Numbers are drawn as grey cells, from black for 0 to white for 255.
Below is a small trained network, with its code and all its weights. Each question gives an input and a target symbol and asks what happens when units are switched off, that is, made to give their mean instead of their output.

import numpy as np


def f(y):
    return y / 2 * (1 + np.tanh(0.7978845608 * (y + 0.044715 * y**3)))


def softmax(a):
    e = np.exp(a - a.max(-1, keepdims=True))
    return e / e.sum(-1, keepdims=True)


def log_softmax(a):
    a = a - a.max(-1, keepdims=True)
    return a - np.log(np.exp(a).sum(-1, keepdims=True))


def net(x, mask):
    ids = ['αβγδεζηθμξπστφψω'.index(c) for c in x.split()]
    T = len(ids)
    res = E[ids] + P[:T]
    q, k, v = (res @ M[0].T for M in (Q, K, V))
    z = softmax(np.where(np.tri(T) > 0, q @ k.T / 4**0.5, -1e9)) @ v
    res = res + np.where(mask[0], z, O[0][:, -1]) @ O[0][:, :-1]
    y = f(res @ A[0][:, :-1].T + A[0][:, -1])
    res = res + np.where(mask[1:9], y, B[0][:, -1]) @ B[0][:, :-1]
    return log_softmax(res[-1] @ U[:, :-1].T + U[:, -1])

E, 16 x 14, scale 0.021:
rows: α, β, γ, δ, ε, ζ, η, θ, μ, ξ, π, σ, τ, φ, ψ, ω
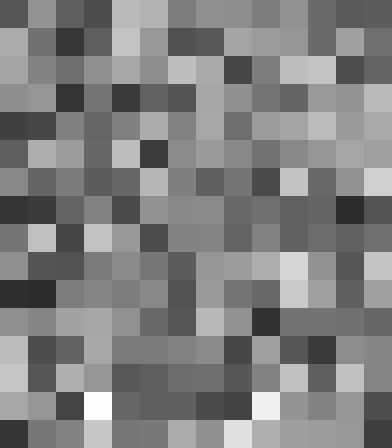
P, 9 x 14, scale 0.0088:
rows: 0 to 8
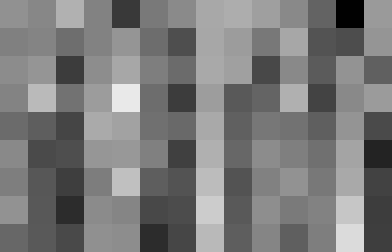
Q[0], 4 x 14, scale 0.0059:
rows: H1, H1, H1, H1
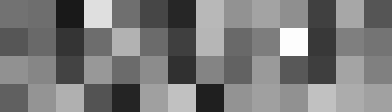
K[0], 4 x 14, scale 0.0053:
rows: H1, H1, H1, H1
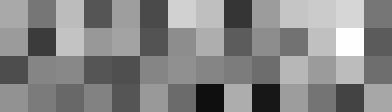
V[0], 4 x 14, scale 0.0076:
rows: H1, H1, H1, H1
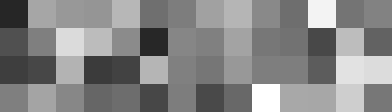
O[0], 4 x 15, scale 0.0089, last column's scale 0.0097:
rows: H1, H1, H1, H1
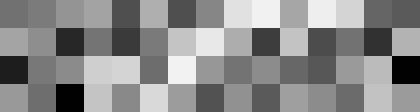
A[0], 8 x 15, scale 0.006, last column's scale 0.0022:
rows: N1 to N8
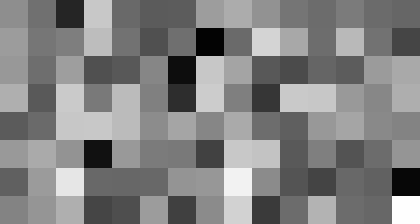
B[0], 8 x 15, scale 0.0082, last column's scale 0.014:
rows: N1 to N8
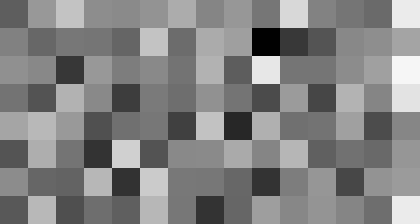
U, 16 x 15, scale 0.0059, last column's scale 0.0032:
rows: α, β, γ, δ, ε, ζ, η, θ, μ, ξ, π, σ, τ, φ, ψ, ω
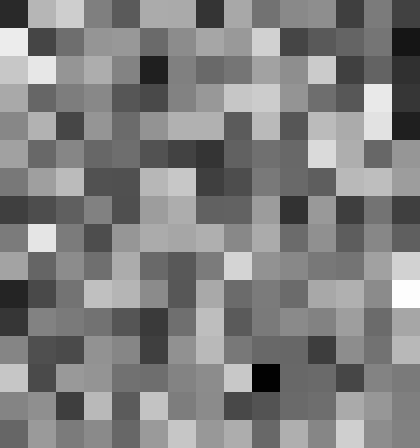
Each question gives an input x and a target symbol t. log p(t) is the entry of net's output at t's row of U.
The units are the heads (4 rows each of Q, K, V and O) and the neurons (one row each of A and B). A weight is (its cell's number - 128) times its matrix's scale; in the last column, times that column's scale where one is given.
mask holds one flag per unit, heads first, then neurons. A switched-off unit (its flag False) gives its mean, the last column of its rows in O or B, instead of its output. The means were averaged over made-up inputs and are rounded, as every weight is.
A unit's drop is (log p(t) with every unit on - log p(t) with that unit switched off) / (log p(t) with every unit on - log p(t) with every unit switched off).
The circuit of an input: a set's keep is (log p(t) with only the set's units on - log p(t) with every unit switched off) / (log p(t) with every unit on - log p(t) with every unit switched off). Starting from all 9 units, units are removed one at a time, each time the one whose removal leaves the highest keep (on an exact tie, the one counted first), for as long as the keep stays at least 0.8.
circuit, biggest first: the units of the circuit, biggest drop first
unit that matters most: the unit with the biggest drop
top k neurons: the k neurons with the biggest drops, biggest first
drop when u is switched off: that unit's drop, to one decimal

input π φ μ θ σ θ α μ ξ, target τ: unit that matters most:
H1
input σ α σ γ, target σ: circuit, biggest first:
[H1, N4]
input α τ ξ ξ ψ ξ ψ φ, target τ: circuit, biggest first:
[H1, N8]
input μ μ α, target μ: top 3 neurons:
[N6, N8, N3]
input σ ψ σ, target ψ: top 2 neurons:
[N8, N3]
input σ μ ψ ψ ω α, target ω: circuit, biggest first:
[H1, N1]
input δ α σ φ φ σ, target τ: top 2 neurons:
[N7, N2]
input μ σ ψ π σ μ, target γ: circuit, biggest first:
[N4, N2, H1]
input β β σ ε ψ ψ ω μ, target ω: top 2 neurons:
[N1, N3]
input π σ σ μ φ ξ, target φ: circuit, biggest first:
[H1, N3]
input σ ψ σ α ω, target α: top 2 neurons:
[N3, N1]
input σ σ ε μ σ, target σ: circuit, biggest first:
[N5, H1]
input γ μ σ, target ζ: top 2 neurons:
[N8, N1]
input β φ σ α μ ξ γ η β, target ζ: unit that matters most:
H1
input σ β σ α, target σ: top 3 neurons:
[N4, N6, N1]
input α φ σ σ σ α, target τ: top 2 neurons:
[N8, N1]
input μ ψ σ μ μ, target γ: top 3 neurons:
[N4, N2, N1]
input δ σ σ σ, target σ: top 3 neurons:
[N4, N2, N6]
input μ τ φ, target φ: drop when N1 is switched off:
-0.1
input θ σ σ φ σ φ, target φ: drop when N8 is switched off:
0.3
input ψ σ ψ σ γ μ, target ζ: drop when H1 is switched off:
0.9
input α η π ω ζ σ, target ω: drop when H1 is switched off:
1.0
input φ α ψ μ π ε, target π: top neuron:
[N8]
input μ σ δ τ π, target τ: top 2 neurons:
[N8, N1]
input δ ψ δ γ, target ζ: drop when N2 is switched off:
0.1
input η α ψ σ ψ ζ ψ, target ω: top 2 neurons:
[N1, N3]
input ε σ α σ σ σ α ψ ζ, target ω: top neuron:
[N3]
